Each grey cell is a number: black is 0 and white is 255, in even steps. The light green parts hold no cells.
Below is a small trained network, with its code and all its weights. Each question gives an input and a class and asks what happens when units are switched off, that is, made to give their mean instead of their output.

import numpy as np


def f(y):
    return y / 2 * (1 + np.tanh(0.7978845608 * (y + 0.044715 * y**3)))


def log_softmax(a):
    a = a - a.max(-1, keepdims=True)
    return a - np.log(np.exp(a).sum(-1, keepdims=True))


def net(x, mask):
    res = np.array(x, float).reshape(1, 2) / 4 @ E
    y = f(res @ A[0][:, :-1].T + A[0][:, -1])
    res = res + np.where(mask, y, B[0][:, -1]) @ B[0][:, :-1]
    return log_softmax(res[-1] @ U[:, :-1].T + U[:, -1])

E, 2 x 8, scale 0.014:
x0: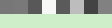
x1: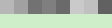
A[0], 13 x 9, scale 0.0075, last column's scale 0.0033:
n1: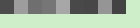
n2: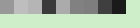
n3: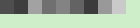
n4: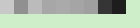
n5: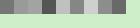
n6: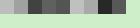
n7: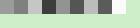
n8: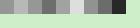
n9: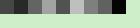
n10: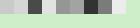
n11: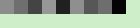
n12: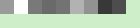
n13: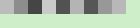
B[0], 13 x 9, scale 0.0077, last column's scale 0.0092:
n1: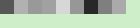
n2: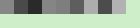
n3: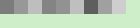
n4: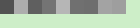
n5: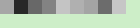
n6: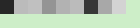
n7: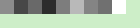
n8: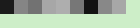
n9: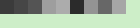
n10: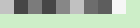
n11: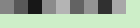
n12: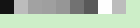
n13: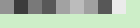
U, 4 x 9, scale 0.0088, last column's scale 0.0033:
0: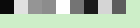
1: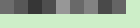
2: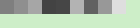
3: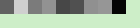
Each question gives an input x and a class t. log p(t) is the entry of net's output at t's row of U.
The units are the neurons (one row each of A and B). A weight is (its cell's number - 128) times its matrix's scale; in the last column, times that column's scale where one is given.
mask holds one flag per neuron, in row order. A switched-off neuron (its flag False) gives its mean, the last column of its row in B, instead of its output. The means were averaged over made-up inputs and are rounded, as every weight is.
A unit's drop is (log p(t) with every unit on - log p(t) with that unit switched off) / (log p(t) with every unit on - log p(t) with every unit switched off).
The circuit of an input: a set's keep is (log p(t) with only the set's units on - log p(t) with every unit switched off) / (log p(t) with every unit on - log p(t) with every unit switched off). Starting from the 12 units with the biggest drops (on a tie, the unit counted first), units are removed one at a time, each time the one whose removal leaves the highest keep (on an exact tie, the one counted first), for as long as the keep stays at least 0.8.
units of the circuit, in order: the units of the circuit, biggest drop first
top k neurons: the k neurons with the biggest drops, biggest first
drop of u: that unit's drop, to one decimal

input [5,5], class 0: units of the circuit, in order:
n6
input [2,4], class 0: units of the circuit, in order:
n6, n7
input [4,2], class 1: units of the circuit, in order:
n3, n13
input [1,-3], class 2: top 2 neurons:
n6, n12
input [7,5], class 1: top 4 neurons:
n10, n13, n11, n9
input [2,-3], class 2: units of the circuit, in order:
n12, n8, n11
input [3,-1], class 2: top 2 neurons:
n2, n5
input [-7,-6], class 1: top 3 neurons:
n7, n6, n12
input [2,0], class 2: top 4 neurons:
n2, n5, n11, n9
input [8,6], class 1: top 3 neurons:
n10, n13, n11
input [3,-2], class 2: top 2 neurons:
n2, n5
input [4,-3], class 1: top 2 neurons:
n6, n12
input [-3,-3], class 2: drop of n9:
0.2
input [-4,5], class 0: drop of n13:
0.1
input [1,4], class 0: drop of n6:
0.2
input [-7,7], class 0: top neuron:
n12
